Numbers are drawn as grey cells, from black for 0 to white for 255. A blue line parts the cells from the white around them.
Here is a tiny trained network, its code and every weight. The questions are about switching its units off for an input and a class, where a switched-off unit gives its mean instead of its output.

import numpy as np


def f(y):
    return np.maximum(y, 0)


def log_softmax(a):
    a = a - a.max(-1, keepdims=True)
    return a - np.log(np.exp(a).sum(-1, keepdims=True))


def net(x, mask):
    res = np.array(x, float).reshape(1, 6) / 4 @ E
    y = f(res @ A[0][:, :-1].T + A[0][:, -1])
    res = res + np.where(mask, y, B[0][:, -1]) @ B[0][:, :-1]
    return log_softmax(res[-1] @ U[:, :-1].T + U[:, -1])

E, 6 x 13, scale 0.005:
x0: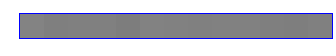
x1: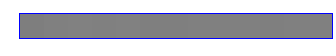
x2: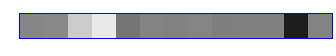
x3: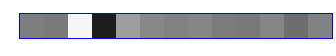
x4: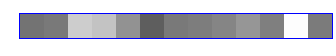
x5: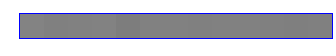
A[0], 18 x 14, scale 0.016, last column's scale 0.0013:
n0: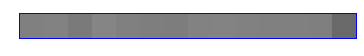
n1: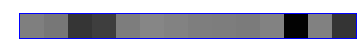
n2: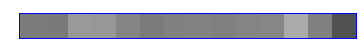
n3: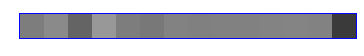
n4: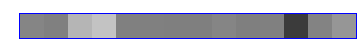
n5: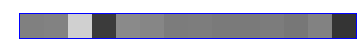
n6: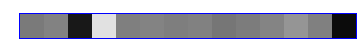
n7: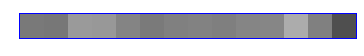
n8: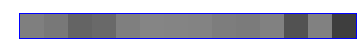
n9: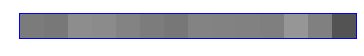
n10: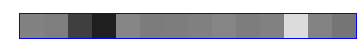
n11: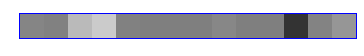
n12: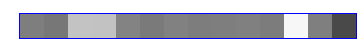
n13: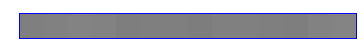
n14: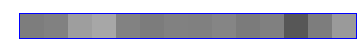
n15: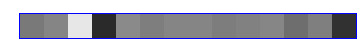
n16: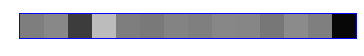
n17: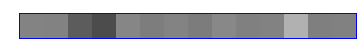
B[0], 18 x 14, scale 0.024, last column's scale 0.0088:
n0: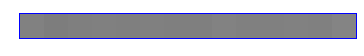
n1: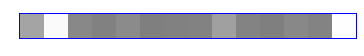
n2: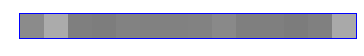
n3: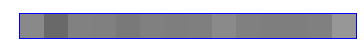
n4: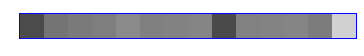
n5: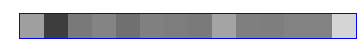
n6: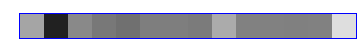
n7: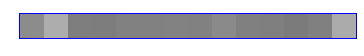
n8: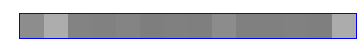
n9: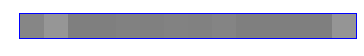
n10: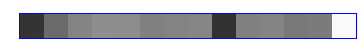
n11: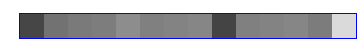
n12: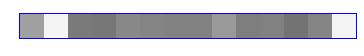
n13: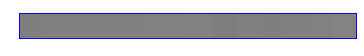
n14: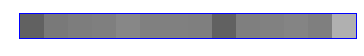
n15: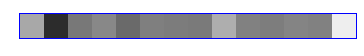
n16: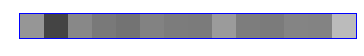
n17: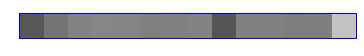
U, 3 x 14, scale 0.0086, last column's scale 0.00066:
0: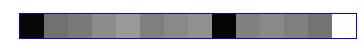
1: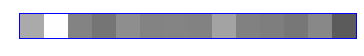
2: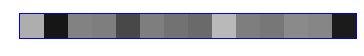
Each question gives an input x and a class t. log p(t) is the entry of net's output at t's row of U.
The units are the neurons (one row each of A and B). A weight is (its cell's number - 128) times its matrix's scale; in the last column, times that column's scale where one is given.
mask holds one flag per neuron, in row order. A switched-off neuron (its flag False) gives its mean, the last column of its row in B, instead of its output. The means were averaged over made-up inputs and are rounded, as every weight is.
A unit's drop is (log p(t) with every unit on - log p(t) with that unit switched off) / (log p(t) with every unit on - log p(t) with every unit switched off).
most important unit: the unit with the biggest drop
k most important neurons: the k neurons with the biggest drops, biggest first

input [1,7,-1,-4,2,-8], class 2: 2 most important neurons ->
n1; n6
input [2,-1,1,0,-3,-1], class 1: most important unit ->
n10
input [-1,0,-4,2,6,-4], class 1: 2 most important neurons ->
n12; n11
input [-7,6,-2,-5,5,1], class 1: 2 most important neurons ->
n12; n15
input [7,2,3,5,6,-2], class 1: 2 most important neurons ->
n12; n6
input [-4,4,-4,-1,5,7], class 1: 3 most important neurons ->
n12; n11; n4
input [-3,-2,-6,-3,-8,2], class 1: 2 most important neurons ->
n1; n11
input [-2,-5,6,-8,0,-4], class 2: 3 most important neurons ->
n6; n10; n16
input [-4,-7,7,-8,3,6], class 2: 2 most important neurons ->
n6; n10
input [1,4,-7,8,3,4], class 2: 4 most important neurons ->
n15; n5; n11; n4
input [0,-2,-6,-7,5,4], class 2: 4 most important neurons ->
n6; n16; n11; n4
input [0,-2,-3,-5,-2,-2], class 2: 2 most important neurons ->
n6; n11
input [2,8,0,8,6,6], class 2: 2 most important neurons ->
n15; n5
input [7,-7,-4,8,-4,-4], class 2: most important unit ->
n15
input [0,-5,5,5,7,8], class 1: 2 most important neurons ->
n12; n10
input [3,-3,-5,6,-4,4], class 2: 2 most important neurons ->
n15; n5
